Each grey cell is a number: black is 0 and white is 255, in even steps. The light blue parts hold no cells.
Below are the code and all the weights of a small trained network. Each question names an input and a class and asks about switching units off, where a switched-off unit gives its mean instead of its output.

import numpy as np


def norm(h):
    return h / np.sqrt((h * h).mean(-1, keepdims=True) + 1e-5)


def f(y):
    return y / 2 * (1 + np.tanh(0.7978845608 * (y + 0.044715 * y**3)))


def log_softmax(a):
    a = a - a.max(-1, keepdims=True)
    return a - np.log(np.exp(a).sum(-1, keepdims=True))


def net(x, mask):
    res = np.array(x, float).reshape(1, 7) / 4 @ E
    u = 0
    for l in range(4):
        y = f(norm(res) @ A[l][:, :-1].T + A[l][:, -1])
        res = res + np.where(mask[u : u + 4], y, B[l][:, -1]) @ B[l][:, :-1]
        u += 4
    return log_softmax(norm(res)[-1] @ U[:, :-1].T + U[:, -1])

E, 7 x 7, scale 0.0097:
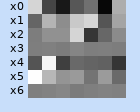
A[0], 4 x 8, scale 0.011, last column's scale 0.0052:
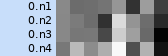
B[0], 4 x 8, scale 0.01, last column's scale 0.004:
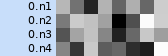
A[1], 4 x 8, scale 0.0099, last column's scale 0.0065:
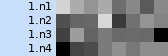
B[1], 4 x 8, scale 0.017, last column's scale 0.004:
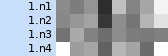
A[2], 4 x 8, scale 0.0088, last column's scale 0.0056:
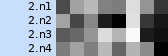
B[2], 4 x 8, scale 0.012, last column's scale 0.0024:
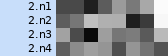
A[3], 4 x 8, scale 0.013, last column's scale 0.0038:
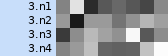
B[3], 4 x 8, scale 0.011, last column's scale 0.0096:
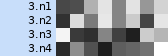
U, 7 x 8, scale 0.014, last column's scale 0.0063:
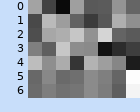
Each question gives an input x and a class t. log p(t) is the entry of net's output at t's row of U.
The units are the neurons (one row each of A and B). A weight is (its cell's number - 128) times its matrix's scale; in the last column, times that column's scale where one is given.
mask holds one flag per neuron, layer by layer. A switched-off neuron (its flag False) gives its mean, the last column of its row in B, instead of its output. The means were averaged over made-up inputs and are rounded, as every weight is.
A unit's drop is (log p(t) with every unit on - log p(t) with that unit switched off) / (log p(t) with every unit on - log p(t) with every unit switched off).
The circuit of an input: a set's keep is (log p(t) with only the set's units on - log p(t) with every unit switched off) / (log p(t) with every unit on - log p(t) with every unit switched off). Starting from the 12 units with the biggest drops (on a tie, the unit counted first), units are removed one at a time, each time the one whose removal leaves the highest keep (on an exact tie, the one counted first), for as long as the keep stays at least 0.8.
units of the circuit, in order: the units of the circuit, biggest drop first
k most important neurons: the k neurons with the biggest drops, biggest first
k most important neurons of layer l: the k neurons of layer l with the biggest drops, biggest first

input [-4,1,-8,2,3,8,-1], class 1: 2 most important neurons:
(0.n2, 0.n3)
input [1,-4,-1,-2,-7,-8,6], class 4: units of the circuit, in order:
(1.n4)
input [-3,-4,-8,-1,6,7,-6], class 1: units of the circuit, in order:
(0.n2, 1.n4)
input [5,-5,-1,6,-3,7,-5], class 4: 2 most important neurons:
(1.n1, 0.n4)
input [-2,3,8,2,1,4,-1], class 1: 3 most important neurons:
(1.n4, 3.n4, 0.n1)
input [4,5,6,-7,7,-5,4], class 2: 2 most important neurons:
(3.n1, 0.n2)
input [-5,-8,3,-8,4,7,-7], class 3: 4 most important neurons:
(2.n2, 1.n4, 1.n2, 0.n2)
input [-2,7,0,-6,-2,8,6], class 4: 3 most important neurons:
(1.n1, 2.n2, 3.n2)
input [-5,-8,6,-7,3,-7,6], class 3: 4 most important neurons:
(2.n2, 0.n2, 1.n1, 1.n4)
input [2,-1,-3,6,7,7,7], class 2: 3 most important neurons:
(3.n1, 1.n4, 1.n2)
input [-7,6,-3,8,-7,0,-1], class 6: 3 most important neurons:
(2.n3, 3.n2, 3.n3)
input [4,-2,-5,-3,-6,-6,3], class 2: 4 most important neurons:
(3.n2, 1.n1, 3.n3, 0.n1)
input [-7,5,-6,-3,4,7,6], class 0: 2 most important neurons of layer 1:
(1.n4, 1.n2)
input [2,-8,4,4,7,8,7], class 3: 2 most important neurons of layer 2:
(2.n2, 2.n1)
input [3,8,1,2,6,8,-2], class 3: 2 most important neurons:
(0.n4, 3.n2)
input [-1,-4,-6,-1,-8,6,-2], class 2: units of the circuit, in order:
(3.n2)
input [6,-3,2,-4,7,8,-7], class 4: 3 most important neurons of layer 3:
(3.n2, 3.n3, 3.n4)
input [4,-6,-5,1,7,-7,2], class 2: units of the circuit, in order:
(3.n1, 1.n1, 3.n4)
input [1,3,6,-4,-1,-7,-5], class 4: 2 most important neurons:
(1.n4, 0.n2)
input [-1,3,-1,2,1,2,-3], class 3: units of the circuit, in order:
(0.n4)
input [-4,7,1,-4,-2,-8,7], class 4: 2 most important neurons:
(1.n4, 2.n2)
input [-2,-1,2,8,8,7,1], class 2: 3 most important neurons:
(3.n1, 1.n4, 1.n2)
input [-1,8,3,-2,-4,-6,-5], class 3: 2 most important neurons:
(0.n4, 3.n1)
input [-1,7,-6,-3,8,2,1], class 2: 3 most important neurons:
(3.n1, 1.n2, 3.n3)
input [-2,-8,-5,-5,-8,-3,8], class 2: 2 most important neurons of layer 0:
(0.n4, 0.n2)
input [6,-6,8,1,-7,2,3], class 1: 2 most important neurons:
(1.n2, 3.n1)
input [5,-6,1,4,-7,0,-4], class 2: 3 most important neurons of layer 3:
(3.n2, 3.n3, 3.n4)
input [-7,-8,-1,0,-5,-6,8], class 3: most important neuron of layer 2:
(2.n2)
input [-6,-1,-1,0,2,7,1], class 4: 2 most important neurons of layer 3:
(3.n4, 3.n2)
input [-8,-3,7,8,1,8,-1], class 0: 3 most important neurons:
(3.n3, 1.n4, 0.n2)
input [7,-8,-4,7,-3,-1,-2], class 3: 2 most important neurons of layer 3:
(3.n3, 3.n4)
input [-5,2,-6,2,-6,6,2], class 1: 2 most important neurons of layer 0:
(0.n3, 0.n2)
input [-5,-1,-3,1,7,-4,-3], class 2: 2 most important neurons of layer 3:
(3.n1, 3.n4)
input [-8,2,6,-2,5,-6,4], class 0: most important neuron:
(3.n3)
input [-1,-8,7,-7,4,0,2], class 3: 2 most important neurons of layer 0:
(0.n2, 0.n3)
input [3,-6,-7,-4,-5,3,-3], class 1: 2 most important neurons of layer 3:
(3.n4, 3.n1)
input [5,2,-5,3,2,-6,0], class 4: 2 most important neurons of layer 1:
(1.n4, 1.n2)
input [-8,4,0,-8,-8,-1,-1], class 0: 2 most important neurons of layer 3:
(3.n3, 3.n1)
